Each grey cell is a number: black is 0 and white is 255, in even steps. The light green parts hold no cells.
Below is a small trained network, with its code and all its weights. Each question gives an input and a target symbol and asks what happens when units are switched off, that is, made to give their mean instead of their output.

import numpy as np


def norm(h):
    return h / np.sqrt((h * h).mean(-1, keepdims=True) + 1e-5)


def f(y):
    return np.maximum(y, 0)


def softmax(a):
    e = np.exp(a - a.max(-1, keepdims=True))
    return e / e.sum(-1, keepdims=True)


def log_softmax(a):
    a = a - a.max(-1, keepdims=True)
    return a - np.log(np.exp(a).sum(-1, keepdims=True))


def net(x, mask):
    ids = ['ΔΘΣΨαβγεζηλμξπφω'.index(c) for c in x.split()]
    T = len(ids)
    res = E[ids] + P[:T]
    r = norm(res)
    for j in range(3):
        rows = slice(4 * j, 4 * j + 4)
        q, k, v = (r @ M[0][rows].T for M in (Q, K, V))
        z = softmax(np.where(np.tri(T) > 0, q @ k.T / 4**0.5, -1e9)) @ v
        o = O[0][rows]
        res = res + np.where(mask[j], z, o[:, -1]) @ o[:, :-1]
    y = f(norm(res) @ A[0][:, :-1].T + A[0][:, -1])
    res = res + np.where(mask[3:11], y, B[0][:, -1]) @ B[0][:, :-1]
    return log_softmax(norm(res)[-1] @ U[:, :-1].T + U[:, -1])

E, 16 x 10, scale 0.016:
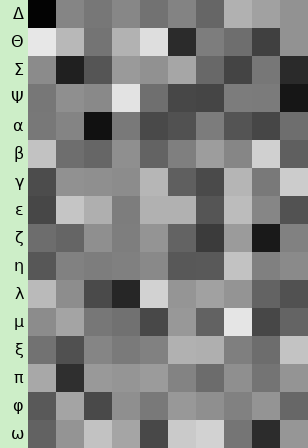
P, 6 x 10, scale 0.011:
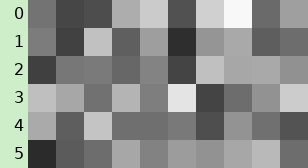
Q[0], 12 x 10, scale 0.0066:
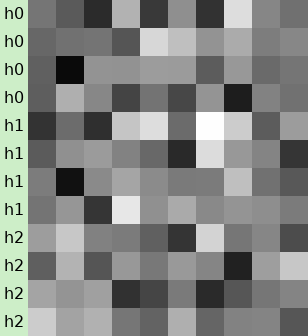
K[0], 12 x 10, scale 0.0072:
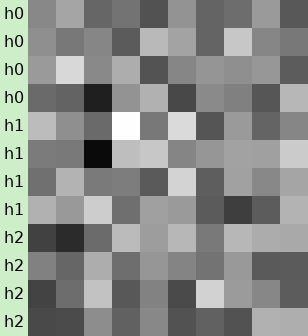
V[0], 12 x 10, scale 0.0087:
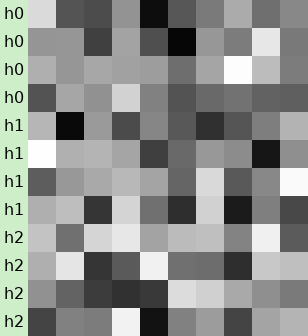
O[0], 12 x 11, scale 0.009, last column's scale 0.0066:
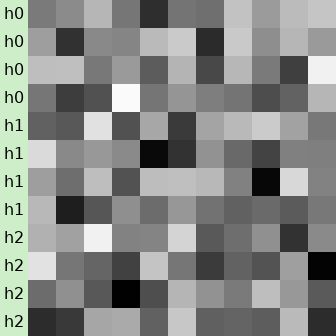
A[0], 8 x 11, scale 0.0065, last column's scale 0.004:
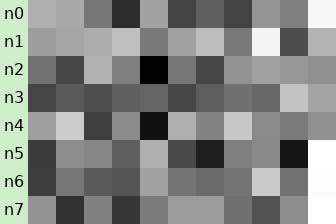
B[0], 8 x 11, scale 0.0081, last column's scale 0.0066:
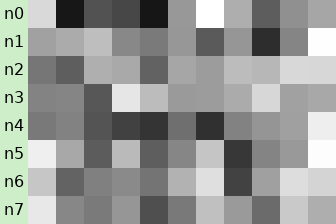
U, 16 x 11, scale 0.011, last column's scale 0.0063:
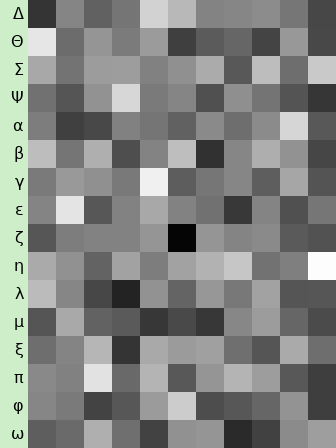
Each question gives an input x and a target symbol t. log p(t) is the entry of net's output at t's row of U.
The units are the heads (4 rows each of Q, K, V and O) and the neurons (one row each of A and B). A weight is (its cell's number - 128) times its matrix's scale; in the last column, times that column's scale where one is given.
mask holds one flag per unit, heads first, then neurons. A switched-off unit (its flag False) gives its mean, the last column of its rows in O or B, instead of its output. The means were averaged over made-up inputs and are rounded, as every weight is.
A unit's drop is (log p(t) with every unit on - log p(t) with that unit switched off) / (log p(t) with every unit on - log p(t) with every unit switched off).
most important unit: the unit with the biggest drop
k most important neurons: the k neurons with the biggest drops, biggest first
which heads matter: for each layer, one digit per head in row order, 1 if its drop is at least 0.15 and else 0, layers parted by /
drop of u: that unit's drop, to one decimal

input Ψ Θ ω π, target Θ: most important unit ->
h2
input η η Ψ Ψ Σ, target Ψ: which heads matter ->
101
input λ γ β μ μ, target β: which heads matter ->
001
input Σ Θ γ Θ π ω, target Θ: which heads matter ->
011
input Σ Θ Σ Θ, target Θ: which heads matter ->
010
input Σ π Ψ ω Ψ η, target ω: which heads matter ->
011
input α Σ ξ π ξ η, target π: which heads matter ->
010
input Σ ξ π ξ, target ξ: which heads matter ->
010
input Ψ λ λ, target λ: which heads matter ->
100
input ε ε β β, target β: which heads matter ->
100
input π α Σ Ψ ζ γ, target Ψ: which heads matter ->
001
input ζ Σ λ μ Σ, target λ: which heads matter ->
001
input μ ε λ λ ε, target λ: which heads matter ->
001
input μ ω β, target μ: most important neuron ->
(n4)
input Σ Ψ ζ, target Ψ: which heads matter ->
101
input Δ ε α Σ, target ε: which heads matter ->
110
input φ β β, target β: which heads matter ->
100
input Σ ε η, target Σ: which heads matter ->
010
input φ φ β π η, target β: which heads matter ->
101
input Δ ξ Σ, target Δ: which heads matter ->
010
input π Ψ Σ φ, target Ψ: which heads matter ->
001
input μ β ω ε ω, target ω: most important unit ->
h0
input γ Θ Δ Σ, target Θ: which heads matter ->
001
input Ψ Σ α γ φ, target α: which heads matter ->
001
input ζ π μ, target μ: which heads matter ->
000
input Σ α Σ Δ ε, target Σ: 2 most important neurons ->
(n6; n5)
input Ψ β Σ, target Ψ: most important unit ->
h2
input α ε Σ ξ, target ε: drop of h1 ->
0.1
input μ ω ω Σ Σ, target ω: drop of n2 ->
0.0
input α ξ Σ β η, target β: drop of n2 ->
-0.1
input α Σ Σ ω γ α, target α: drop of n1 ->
0.1
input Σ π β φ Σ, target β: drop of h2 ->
0.8
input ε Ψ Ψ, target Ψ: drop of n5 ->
-0.1
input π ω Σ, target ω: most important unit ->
h0
